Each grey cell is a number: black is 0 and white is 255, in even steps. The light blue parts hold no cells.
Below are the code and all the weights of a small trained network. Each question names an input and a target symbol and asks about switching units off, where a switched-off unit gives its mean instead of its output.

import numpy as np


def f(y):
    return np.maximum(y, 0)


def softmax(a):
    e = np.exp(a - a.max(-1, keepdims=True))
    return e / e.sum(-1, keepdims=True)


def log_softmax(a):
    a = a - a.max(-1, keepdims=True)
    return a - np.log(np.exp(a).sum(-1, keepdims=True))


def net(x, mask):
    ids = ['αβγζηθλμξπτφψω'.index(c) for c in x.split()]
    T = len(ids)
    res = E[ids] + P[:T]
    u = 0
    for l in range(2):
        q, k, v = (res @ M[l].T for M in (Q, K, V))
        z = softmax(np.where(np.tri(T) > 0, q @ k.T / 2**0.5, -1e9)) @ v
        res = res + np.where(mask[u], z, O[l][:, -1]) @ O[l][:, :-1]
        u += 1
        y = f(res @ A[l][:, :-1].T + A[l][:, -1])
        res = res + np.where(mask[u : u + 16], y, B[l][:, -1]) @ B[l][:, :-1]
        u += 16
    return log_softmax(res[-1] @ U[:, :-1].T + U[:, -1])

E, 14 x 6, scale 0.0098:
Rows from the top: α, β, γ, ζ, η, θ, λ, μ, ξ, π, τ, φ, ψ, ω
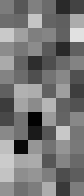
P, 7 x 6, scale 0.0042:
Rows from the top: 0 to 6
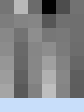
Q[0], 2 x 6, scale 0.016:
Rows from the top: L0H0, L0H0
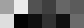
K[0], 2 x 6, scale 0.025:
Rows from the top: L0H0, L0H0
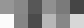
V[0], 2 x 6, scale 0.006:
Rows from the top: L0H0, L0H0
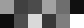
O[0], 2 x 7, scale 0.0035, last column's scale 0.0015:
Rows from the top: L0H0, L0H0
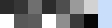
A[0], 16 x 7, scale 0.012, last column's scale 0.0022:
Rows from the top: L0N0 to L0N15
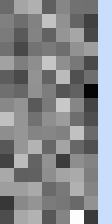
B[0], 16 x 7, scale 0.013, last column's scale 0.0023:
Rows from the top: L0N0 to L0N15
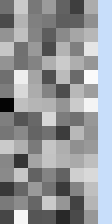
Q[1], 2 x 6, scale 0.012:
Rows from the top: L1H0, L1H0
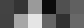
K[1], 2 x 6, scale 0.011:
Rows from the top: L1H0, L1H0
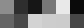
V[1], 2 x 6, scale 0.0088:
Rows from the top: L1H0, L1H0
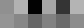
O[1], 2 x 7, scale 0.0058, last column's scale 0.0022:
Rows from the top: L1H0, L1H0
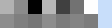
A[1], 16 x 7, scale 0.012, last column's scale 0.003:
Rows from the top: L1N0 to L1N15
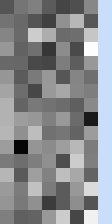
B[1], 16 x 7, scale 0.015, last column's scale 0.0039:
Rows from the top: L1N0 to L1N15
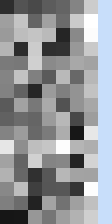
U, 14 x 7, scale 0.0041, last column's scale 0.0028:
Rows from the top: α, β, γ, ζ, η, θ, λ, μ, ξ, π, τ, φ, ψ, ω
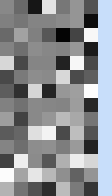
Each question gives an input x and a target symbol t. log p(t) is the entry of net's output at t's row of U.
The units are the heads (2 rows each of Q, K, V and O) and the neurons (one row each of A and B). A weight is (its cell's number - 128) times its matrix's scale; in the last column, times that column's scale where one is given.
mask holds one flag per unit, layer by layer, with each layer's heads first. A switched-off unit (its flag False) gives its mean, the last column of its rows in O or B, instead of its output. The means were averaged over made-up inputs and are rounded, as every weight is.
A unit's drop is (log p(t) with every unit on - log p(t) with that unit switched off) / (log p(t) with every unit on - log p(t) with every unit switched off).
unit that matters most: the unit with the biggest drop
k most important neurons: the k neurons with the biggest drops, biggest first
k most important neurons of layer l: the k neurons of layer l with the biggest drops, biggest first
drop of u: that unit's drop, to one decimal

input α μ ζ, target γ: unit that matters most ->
L0N6
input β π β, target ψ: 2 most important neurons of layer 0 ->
[L0N5; L0N4]
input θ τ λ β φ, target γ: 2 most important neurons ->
[L0N13; L1N13]
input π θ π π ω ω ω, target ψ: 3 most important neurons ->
[L1N10; L0N11; L0N5]
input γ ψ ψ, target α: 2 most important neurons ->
[L1N6; L0N8]
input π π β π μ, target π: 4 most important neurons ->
[L1N2; L0N11; L1N15; L0N14]
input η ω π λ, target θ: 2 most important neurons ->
[L0N10; L1N8]
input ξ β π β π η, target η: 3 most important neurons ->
[L1N3; L0N7; L0N3]
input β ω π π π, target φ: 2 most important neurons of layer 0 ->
[L0N7; L0N5]
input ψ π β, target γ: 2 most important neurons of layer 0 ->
[L0N15; L0N13]
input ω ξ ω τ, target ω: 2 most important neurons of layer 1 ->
[L1N12; L1N9]
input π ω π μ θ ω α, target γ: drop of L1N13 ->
0.3
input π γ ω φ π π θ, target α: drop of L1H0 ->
0.8
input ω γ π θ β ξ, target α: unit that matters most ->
L1H0
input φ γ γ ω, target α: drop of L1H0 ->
1.0
